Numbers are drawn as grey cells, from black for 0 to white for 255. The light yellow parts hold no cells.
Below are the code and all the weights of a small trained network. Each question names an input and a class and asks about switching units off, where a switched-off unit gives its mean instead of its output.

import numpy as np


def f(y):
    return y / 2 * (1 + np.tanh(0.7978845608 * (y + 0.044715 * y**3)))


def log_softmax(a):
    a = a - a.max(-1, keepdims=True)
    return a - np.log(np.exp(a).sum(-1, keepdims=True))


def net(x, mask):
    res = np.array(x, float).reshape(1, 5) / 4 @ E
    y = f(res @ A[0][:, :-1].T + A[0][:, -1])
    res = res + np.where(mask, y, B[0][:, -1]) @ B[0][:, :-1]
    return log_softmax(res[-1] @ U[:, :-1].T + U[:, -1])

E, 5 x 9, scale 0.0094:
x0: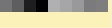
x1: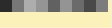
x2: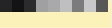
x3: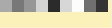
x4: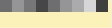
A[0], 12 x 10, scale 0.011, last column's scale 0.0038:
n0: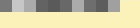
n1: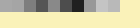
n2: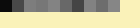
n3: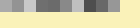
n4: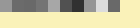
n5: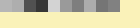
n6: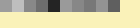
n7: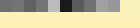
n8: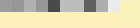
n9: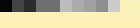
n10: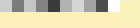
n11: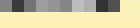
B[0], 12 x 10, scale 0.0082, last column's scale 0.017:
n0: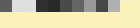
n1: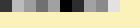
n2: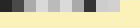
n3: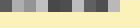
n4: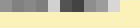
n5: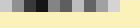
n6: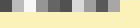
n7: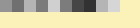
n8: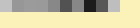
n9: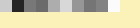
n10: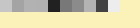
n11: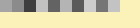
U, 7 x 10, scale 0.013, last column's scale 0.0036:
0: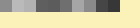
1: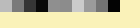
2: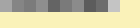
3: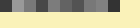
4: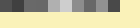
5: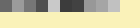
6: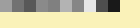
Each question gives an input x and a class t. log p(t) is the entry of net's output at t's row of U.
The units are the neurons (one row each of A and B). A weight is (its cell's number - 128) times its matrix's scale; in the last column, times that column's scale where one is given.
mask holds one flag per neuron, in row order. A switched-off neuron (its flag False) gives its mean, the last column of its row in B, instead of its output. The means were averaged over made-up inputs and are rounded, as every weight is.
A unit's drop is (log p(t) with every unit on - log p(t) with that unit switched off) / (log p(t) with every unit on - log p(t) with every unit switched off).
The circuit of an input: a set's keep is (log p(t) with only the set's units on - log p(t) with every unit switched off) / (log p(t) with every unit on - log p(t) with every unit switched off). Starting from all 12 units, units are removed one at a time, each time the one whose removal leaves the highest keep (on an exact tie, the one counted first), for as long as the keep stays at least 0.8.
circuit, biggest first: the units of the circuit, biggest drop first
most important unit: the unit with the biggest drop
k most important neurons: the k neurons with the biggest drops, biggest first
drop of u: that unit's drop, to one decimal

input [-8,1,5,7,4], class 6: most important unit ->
n11
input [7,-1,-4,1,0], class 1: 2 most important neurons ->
(n5; n10)
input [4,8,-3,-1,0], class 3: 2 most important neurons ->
(n9; n10)
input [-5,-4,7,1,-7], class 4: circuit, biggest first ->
(n10; n1)
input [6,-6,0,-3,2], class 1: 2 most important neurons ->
(n5; n2)
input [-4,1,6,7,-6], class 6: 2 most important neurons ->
(n11; n7)
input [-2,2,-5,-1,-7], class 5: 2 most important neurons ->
(n10; n1)
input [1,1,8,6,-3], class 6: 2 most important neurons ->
(n11; n7)
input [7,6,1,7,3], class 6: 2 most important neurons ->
(n9; n11)
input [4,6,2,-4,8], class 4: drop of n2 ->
0.1
